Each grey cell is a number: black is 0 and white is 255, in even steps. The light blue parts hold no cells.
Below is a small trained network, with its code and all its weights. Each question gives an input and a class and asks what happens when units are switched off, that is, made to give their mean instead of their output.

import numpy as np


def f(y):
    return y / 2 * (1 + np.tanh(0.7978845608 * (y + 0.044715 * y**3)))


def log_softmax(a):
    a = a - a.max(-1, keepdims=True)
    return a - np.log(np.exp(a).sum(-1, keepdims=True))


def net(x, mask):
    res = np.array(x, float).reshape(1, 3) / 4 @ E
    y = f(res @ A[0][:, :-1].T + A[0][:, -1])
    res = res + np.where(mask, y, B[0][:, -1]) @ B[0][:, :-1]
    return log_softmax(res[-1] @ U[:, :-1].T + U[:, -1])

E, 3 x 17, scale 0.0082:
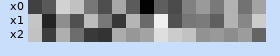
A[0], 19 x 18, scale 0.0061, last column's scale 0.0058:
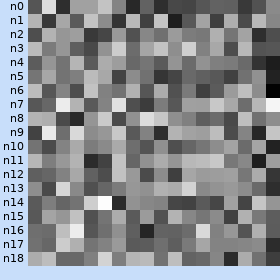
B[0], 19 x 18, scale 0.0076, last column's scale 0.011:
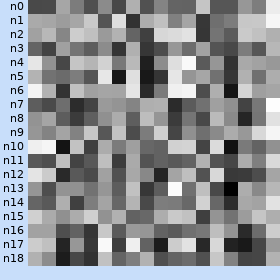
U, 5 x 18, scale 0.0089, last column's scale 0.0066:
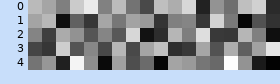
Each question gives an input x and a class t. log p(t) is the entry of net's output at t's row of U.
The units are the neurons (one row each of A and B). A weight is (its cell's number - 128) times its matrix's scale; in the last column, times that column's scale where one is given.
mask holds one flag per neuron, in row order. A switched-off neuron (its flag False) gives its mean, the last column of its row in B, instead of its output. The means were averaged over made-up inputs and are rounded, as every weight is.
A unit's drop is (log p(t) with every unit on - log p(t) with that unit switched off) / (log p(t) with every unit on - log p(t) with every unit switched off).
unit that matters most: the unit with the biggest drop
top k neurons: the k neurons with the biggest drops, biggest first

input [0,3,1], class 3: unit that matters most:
n2
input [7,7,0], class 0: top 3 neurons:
[n1, n6, n8]
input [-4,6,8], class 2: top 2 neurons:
[n3, n13]
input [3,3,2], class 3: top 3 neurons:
[n2, n15, n4]
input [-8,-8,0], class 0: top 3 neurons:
[n9, n2, n15]
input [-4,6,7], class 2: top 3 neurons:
[n3, n13, n9]
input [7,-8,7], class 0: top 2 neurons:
[n2, n9]
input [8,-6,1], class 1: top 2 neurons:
[n16, n7]
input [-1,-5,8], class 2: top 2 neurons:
[n11, n3]
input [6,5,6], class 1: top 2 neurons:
[n12, n7]
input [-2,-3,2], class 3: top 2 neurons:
[n6, n1]
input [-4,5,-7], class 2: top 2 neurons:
[n14, n5]
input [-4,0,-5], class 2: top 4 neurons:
[n14, n0, n5, n7]
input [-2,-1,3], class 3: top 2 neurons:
[n5, n6]
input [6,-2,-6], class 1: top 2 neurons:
[n16, n7]
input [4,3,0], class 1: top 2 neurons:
[n9, n2]
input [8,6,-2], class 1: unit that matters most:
n16
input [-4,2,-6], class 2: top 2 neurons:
[n14, n5]
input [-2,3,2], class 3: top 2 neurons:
[n2, n15]
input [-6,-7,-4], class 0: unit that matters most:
n9
